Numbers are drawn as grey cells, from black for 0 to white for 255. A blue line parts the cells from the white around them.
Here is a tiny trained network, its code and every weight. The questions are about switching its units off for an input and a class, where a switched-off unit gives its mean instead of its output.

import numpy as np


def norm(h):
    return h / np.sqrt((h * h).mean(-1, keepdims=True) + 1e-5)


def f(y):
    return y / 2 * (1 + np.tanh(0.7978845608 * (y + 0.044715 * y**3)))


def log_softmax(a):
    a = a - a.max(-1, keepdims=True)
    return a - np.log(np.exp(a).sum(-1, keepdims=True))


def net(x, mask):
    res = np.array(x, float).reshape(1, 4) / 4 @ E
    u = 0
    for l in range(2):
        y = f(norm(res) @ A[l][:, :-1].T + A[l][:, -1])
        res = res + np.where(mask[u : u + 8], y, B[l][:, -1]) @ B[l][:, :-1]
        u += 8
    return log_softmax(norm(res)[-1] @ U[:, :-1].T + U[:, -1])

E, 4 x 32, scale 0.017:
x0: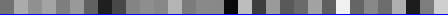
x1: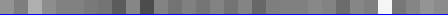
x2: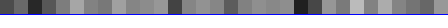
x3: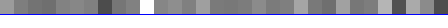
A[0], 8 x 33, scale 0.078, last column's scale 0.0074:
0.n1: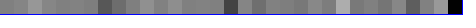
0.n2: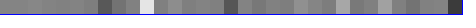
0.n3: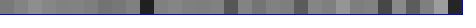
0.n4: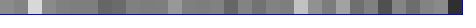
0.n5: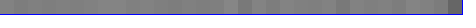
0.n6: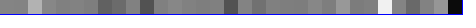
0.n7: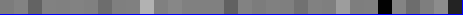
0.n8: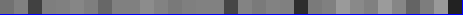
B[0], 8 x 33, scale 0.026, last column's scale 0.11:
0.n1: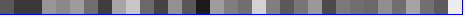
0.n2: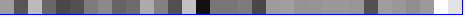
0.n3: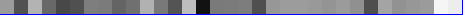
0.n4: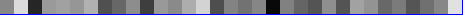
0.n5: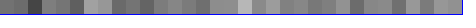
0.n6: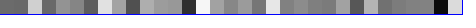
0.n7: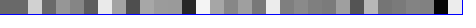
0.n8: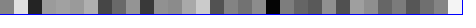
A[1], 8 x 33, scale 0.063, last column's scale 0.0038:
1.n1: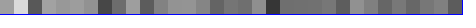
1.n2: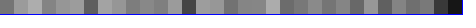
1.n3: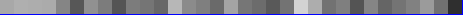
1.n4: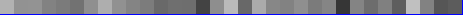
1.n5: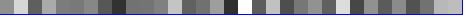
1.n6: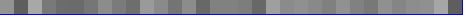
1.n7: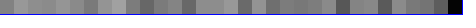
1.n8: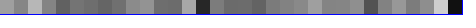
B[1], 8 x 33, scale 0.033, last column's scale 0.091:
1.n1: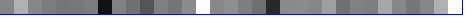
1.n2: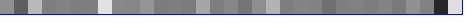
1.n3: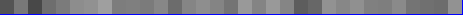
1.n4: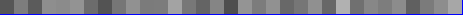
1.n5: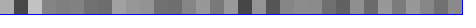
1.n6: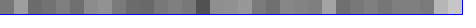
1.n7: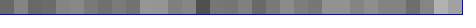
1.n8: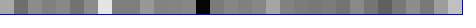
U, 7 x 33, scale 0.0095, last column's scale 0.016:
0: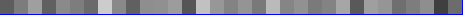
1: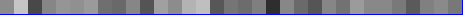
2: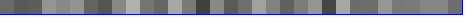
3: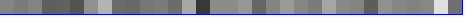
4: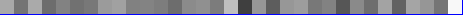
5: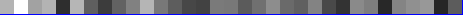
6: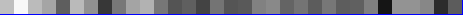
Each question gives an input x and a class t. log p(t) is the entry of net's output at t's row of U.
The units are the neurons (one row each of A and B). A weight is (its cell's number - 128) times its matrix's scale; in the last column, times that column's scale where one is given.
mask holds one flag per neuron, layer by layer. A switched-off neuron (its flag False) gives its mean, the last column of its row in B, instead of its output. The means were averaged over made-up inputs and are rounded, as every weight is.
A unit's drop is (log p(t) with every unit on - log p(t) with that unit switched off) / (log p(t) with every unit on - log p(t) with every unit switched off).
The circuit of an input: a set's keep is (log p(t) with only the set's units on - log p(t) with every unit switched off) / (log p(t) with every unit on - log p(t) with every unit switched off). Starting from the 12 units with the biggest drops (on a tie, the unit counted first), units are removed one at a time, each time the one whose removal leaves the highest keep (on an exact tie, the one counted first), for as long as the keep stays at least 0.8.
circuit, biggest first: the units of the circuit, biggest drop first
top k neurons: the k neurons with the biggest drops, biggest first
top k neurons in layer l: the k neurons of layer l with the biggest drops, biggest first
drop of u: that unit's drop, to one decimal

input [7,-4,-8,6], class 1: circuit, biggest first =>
0.n4
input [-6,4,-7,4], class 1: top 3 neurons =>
0.n7, 0.n6, 0.n3
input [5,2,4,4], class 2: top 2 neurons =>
0.n1, 0.n4
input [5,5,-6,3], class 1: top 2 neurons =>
0.n4, 0.n7
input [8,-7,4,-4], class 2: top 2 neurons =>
0.n1, 0.n6
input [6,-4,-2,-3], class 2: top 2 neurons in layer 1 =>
1.n1, 1.n2
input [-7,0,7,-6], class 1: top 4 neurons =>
0.n7, 0.n6, 0.n3, 0.n2
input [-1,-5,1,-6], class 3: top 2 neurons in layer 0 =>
0.n3, 0.n6
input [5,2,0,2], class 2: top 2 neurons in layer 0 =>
0.n1, 0.n2
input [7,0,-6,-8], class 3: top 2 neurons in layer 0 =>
0.n3, 0.n8
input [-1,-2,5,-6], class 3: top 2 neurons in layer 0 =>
0.n3, 0.n4
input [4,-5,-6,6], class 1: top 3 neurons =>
0.n4, 0.n6, 0.n3
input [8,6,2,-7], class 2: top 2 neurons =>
0.n1, 0.n7
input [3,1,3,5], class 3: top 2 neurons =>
0.n2, 0.n4
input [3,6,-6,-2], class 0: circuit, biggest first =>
0.n6
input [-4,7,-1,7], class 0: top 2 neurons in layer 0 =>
0.n3, 0.n6
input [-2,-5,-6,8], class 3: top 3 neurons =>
0.n2, 0.n8, 0.n6
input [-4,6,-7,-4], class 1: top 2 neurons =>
0.n7, 0.n4
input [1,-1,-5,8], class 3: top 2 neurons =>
0.n2, 0.n8
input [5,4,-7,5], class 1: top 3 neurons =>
0.n4, 0.n7, 0.n3
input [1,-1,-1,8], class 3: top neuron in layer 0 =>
0.n2
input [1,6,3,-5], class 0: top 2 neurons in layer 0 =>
0.n6, 0.n2
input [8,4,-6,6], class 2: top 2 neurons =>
0.n1, 0.n8
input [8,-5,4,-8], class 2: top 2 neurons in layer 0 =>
0.n1, 0.n6
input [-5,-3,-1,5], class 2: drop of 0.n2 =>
0.6
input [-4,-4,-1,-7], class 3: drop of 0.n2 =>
0.0
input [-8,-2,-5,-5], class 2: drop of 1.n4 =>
0.1
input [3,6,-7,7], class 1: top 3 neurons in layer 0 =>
0.n4, 0.n7, 0.n3
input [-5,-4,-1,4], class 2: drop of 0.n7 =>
0.8
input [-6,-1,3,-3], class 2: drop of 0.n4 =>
0.8
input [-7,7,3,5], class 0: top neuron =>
0.n8
